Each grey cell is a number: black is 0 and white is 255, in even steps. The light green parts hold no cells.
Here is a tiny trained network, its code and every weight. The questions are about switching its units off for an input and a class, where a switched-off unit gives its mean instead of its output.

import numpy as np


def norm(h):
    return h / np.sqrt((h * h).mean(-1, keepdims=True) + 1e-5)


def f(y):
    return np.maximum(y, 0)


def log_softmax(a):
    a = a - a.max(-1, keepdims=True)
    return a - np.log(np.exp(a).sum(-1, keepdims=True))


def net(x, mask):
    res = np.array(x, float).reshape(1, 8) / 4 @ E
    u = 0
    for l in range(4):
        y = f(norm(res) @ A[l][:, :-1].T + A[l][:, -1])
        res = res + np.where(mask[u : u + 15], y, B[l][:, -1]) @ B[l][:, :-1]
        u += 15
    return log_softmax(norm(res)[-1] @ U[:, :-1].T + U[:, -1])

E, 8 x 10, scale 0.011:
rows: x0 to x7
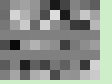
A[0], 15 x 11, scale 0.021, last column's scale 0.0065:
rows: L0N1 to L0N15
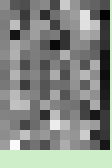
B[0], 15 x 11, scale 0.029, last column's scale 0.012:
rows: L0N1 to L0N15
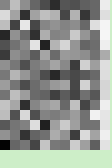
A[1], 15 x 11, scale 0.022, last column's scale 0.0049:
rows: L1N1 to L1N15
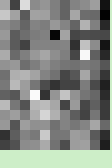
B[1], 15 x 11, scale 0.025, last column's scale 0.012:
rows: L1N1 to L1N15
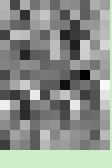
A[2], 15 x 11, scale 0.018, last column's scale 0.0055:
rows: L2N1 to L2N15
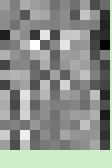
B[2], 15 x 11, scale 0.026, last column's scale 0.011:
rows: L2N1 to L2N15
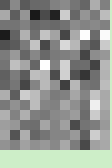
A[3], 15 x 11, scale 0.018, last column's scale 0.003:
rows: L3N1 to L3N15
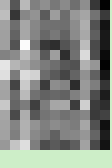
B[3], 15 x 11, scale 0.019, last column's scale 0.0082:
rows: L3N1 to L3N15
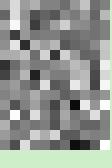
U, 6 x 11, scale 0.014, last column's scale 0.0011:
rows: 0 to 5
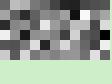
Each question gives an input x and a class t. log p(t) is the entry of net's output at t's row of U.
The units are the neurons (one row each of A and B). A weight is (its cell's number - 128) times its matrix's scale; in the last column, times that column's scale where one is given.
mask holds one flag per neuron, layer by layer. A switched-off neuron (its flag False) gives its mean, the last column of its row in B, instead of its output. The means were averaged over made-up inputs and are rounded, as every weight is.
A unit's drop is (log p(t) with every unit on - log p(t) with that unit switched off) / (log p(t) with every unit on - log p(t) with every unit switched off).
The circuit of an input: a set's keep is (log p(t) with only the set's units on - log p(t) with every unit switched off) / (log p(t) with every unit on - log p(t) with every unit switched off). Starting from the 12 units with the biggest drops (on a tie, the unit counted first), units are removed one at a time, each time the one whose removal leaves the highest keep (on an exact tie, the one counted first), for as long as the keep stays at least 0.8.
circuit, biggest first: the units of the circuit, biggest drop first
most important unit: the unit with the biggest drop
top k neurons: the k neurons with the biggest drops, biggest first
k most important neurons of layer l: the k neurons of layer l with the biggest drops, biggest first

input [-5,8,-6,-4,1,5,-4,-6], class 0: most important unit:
L0N8
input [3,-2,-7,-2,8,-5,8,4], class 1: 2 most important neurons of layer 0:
[L0N9 L0N7]
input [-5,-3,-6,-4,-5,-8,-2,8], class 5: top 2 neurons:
[L0N3 L0N11]
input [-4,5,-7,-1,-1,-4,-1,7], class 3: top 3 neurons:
[L0N2 L0N12 L1N11]
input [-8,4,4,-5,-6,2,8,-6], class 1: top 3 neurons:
[L0N7 L0N9 L0N5]
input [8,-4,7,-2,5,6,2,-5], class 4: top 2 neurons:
[L0N5 L0N2]
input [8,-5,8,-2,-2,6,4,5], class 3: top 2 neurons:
[L0N11 L0N13]
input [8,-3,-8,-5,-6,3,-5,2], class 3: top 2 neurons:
[L0N2 L0N13]
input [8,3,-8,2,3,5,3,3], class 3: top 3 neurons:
[L0N2 L0N13 L1N11]
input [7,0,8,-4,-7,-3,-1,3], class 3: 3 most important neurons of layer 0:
[L0N11 L0N4 L0N13]
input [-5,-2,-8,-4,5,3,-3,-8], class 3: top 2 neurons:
[L0N2 L0N3]
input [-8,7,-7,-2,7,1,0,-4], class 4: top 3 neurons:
[L0N13 L0N15 L0N1]
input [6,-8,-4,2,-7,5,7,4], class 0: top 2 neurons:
[L0N1 L0N4]
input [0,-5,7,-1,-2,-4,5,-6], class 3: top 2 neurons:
[L0N11 L0N3]
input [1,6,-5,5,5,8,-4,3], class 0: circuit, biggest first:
[L0N8]
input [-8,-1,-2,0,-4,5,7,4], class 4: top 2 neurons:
[L0N13 L1N10]
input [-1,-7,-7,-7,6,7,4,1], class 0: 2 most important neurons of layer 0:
[L0N1 L0N11]
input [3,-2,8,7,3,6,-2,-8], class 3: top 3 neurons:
[L0N11 L0N3 L1N11]
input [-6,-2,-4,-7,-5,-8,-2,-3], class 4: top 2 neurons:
[L0N13 L0N4]
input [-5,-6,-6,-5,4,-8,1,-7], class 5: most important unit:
L0N12
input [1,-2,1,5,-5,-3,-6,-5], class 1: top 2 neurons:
[L0N14 L0N3]
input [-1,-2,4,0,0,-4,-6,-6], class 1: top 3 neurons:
[L0N14 L0N3 L1N6]
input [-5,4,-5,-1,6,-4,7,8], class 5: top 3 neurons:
[L0N3 L0N14 L0N15]
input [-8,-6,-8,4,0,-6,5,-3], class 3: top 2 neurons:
[L0N2 L0N5]
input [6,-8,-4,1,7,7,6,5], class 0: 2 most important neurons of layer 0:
[L0N1 L0N15]
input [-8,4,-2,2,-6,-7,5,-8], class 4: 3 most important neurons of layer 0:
[L0N13 L0N3 L0N4]
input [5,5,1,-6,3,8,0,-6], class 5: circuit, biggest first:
[L0N12]
